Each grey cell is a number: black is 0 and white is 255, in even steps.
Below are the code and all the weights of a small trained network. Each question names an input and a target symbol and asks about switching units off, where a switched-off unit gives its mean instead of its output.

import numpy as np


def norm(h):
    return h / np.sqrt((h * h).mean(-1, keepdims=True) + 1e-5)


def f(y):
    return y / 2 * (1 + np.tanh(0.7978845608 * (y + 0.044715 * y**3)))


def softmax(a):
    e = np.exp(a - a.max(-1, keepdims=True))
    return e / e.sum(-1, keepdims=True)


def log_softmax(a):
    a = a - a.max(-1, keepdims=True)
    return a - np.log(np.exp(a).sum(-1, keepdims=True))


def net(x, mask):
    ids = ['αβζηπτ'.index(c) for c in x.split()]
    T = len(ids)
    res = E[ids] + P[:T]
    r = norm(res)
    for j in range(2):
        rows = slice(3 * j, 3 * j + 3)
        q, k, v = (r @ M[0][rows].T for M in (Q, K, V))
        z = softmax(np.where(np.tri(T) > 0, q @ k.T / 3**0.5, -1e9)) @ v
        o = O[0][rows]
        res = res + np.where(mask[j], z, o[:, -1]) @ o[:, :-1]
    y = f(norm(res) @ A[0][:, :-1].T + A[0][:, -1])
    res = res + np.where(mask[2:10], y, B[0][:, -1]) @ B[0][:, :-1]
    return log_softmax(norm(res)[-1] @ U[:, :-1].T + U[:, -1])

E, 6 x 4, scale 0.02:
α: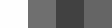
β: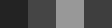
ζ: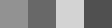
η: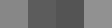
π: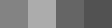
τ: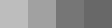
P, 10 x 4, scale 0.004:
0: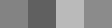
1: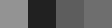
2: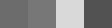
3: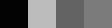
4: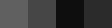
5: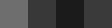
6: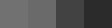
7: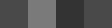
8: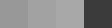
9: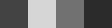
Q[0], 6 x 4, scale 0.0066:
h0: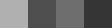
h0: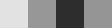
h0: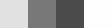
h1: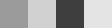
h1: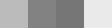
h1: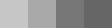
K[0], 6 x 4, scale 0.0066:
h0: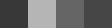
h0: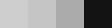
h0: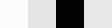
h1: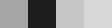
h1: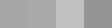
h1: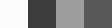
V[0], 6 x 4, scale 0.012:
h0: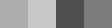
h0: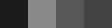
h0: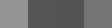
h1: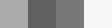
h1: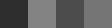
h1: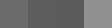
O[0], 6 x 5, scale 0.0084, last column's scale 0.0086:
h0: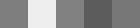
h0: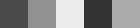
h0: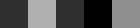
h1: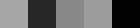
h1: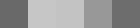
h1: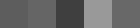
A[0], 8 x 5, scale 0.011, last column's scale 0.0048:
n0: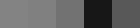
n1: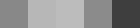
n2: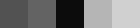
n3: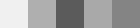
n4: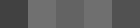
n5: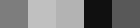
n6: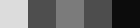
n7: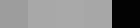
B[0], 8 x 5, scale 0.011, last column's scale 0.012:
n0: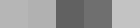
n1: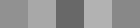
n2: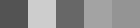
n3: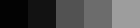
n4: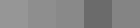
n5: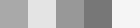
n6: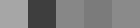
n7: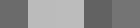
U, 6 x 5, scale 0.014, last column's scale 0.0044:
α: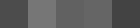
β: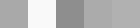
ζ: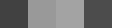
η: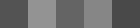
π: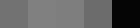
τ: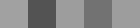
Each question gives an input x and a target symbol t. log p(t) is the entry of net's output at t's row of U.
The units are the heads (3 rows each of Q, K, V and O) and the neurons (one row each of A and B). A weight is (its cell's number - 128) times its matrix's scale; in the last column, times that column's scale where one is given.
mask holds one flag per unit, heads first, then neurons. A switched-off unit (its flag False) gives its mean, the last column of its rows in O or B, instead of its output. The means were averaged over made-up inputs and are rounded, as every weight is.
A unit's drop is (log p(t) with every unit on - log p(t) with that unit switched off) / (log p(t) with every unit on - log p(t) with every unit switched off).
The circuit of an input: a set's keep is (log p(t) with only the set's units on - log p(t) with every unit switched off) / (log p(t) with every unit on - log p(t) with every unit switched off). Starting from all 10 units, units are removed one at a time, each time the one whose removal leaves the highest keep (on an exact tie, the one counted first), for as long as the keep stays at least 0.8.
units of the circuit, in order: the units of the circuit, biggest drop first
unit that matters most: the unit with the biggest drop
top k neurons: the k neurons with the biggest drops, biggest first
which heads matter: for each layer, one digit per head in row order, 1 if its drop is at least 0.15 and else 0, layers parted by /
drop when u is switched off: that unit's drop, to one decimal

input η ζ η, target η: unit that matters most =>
n5
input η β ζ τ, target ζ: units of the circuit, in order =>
(n3 h0 h1)
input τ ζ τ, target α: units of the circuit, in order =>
(h0 n3 h1)
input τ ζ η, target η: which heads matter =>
00
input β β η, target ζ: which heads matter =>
11
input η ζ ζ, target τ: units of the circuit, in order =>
(h0 h1)
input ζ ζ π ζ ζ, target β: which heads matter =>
01
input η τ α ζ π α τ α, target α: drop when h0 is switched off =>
0.1
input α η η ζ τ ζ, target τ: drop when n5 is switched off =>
0.1
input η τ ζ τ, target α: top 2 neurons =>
(n3 n5)
